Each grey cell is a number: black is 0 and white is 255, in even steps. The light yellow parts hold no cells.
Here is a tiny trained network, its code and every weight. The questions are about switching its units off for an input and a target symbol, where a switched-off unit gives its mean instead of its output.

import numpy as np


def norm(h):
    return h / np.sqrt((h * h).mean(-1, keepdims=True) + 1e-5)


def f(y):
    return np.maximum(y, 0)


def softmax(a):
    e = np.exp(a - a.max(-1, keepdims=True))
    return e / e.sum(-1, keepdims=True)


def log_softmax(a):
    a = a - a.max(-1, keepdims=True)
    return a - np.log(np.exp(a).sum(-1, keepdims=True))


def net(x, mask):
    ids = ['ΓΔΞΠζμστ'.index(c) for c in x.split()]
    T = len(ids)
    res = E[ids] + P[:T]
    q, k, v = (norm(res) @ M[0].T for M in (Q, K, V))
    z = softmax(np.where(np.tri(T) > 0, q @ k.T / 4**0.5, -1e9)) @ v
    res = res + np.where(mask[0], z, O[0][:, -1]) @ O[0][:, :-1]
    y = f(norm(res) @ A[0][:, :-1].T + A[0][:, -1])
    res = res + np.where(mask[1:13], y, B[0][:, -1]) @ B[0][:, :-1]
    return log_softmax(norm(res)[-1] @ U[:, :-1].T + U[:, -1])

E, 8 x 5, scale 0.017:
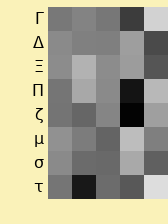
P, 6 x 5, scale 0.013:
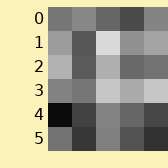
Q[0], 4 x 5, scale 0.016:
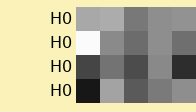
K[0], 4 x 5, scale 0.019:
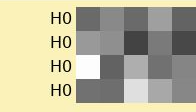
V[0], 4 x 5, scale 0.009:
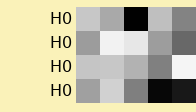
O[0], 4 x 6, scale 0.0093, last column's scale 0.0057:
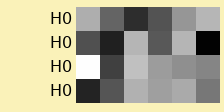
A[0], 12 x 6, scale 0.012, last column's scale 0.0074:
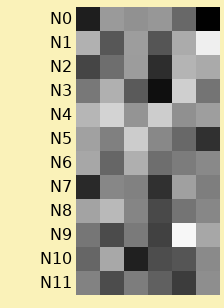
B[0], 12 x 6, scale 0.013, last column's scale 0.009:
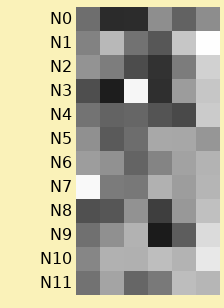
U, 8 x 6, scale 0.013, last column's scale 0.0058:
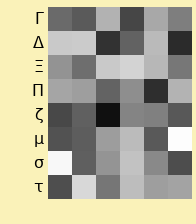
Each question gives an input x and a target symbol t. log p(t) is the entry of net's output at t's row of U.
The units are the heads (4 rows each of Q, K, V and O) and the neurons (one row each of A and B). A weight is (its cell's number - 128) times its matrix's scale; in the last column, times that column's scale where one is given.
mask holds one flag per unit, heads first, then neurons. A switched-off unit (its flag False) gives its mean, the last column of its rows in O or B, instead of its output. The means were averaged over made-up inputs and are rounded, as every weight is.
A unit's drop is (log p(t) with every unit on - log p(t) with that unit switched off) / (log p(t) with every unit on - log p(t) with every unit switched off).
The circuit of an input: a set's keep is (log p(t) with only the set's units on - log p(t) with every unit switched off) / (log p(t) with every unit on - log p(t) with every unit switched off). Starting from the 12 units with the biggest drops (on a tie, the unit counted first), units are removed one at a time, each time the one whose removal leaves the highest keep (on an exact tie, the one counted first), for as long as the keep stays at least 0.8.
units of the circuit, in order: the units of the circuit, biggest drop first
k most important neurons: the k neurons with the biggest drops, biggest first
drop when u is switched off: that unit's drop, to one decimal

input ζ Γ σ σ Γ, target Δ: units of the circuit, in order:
[H0 N3 N1]
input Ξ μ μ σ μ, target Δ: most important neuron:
[N3]
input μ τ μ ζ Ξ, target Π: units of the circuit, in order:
[H0 N1]
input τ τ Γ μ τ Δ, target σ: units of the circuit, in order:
[H0 N9]
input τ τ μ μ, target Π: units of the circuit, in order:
[N4 H0 N1]
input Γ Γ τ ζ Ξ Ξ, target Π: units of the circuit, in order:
[N3 N1]
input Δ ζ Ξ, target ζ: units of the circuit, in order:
[N0 H0]
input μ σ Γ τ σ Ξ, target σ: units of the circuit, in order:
[H0 N9]
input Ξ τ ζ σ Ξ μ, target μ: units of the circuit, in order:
[H0 N1]
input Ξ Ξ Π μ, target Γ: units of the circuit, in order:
[H0 N9]
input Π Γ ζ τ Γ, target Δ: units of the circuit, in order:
[H0 N3 N6]
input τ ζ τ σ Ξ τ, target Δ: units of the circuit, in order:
[H0 N3 N8]
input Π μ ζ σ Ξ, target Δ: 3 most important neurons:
[N3 N9 N11]
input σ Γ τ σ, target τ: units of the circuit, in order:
[H0 N10]
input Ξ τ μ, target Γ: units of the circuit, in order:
[H0]
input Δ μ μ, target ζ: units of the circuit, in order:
[H0 N0]
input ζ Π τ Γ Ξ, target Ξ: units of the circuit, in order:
[H0 N9]
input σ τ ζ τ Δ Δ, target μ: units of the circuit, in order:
[H0 N1]
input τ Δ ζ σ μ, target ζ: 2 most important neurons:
[N3 N10]
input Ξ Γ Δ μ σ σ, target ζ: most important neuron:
[N3]
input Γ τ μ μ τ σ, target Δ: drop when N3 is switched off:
0.1
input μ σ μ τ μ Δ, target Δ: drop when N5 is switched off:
0.0
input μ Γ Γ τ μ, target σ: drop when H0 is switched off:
0.7
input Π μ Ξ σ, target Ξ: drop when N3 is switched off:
0.2
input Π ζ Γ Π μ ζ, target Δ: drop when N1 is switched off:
0.3
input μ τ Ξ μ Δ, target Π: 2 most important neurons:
[N1 N3]
